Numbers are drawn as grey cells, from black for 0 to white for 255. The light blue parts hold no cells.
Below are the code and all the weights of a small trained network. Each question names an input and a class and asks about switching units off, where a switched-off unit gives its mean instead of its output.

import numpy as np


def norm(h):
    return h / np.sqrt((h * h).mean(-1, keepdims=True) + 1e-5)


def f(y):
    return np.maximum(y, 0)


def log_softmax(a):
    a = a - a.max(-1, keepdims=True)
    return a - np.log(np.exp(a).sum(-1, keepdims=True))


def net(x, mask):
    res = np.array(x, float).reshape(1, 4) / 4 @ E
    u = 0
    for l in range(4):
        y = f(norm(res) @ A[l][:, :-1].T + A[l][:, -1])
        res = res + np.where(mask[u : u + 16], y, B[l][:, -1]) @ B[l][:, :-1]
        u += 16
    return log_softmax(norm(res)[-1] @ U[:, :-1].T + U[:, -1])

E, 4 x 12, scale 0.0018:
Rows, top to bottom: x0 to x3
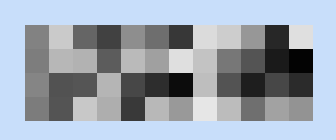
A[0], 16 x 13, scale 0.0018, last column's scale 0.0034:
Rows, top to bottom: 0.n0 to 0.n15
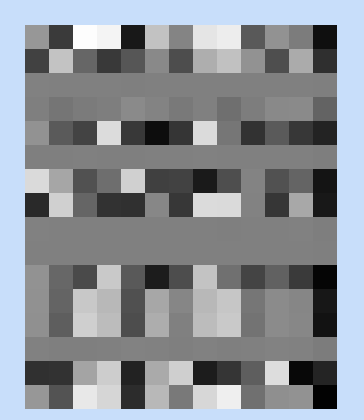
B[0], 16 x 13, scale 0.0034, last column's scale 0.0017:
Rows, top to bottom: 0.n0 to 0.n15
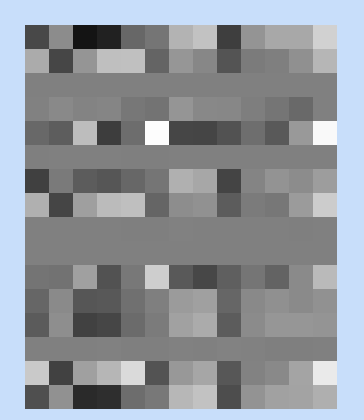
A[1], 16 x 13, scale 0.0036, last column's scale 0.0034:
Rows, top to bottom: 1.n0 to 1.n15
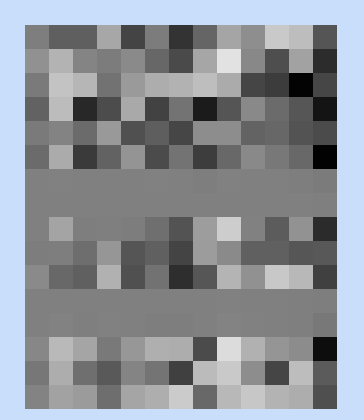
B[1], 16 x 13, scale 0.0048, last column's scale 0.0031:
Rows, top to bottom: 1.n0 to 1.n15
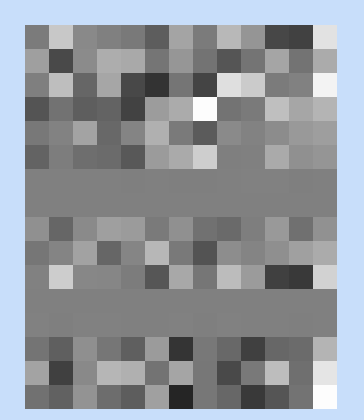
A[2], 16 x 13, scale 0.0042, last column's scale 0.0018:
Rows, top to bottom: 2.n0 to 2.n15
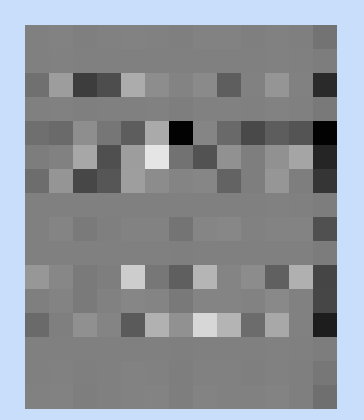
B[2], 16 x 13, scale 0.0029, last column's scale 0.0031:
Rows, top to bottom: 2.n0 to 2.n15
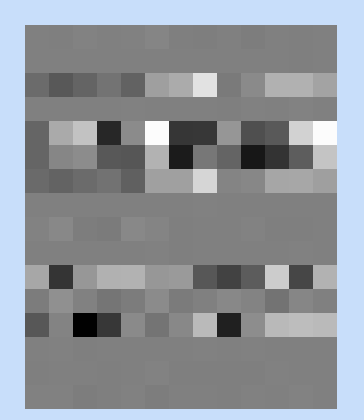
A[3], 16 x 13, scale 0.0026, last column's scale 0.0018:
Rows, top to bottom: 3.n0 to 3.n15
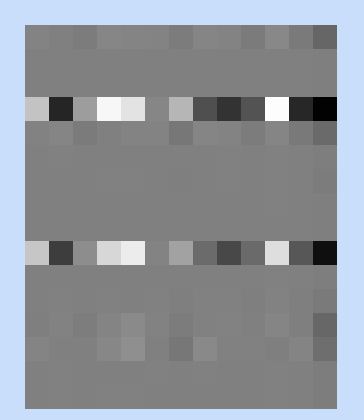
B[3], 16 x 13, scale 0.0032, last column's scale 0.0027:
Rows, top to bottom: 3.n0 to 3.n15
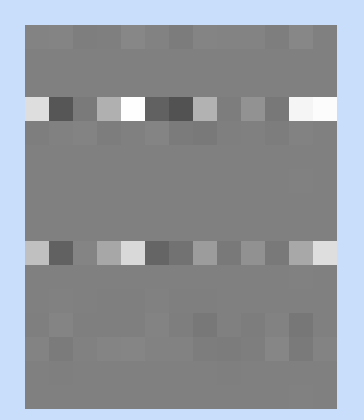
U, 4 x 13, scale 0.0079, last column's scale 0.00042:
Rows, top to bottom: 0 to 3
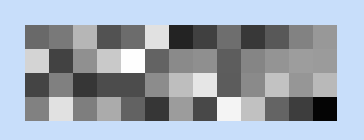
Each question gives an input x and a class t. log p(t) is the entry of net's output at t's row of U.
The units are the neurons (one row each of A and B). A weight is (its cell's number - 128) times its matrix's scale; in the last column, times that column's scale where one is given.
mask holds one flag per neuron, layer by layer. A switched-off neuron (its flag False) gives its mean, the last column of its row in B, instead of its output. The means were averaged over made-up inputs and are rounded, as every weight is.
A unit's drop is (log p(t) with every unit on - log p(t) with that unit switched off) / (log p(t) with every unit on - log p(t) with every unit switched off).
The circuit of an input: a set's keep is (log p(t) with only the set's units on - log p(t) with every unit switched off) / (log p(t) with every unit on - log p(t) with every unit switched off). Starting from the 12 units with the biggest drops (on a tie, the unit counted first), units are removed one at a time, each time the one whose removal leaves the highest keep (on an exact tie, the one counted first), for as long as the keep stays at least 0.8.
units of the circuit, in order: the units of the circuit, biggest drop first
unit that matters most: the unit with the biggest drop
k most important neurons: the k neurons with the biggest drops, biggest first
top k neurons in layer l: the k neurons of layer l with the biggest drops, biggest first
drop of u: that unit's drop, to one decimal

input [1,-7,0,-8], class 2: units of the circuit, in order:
[1.n3]
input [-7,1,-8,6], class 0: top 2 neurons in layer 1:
[1.n15; 1.n14]
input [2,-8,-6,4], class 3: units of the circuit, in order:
[1.n10; 1.n0]
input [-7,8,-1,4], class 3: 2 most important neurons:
[1.n2; 1.n14]
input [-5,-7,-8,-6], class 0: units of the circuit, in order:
[1.n15; 2.n5]
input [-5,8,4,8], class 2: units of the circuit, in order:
[0.n0; 2.n12]
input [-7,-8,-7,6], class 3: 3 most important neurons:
[1.n10; 1.n0; 1.n14]
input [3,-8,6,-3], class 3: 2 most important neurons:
[1.n10; 1.n0]
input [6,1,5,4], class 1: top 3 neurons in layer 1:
[1.n14; 1.n15; 1.n13]
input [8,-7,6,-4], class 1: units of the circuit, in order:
[1.n14; 1.n15]
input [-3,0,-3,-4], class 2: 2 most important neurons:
[1.n3; 0.n4]
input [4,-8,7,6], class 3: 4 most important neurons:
[1.n0; 1.n10; 1.n15; 1.n13]
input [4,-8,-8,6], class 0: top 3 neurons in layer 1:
[1.n15; 1.n2; 1.n13]
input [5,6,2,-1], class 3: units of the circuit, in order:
[1.n2]
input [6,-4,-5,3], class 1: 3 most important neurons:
[1.n14; 0.n4; 1.n1]
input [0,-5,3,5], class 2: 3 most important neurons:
[0.n0; 0.n15; 1.n2]
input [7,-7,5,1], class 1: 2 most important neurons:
[1.n14; 1.n2]
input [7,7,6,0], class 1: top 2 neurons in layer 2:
[2.n10; 2.n4]
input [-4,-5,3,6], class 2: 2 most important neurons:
[0.n0; 1.n2]
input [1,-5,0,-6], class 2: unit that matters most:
1.n3
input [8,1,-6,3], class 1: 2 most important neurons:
[1.n14; 1.n1]
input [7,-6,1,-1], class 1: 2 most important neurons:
[1.n14; 1.n2]
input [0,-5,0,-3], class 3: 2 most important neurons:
[1.n10; 1.n0]
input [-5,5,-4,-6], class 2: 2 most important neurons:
[1.n3; 1.n14]
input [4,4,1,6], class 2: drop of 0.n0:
0.1
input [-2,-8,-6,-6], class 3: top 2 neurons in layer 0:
[0.n4; 0.n0]
